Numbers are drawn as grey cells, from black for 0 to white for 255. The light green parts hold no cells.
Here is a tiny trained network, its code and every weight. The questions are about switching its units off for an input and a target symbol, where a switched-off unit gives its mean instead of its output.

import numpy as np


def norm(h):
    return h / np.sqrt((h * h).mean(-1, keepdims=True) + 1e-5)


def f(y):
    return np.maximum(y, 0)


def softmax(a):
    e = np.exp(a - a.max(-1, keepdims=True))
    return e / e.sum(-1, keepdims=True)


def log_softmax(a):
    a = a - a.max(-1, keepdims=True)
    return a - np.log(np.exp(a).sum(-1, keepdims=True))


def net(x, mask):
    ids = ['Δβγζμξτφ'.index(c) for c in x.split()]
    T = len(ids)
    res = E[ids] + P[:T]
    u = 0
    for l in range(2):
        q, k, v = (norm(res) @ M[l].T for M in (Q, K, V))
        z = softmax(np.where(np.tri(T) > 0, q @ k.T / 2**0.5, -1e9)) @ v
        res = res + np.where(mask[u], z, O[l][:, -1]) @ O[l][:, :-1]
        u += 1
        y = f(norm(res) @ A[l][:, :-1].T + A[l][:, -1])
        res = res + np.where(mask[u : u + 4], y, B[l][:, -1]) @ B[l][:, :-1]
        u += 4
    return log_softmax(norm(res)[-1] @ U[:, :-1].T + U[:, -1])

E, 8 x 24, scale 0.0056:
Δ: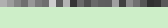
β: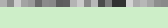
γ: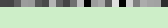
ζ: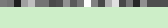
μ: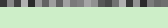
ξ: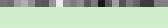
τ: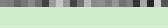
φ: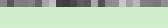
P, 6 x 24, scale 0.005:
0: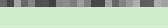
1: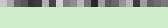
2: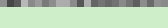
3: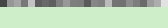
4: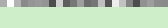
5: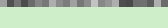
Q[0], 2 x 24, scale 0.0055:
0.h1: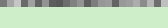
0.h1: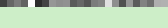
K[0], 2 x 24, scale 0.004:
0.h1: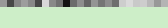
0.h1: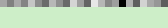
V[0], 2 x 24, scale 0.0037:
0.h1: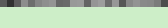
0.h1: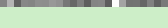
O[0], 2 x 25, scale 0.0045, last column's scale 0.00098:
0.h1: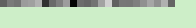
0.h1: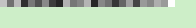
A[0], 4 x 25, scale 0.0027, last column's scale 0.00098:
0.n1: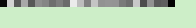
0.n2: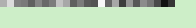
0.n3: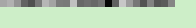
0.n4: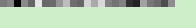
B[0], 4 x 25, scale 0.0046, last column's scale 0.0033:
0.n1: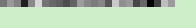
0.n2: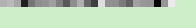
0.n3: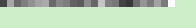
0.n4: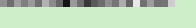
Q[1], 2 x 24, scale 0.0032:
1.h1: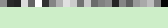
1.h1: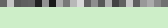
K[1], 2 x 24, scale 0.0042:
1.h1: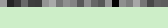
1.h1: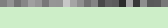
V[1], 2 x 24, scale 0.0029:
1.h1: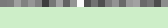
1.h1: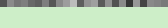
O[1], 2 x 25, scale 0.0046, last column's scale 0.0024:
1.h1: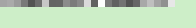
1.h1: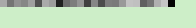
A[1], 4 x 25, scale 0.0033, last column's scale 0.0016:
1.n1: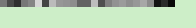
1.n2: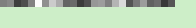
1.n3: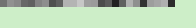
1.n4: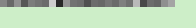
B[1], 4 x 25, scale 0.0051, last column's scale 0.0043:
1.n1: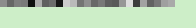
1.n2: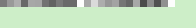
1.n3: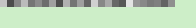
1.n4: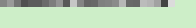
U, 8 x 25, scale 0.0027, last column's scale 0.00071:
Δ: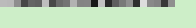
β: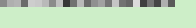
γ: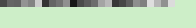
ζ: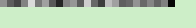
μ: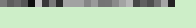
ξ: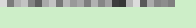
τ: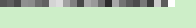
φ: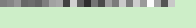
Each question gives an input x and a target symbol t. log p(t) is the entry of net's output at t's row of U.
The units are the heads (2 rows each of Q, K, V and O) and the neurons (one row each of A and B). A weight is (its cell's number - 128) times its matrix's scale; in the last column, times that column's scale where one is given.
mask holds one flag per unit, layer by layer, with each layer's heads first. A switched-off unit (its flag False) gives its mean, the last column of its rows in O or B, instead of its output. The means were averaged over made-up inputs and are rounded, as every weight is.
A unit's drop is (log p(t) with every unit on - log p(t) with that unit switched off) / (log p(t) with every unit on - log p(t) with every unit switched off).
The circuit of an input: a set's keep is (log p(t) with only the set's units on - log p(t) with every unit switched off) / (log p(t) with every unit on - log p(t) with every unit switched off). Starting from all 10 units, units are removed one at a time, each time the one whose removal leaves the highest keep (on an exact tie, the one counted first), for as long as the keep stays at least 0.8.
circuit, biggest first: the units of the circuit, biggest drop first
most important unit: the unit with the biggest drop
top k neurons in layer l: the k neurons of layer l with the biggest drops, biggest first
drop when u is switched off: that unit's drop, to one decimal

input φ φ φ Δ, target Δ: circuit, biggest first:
[0.h1, 1.n4]
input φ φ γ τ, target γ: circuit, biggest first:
[0.h1]
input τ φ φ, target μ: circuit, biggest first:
[1.n1, 1.h1]
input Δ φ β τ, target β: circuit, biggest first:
[0.h1, 1.n2]
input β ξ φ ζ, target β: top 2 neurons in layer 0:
[0.n1, 0.n4]
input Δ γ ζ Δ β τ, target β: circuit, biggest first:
[0.n4, 1.n2]
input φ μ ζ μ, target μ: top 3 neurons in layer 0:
[0.n1, 0.n2, 0.n3]
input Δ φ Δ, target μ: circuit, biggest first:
[1.h1, 1.n1]
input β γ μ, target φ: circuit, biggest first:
[0.n4, 1.h1, 1.n4]
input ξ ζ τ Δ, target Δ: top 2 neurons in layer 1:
[1.n2, 1.n4]
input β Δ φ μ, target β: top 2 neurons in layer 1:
[1.n2, 1.n1]
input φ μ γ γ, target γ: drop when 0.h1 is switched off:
0.7
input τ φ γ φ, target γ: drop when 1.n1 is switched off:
0.0
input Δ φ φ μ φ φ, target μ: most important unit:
1.h1
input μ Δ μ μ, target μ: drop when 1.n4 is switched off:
0.1
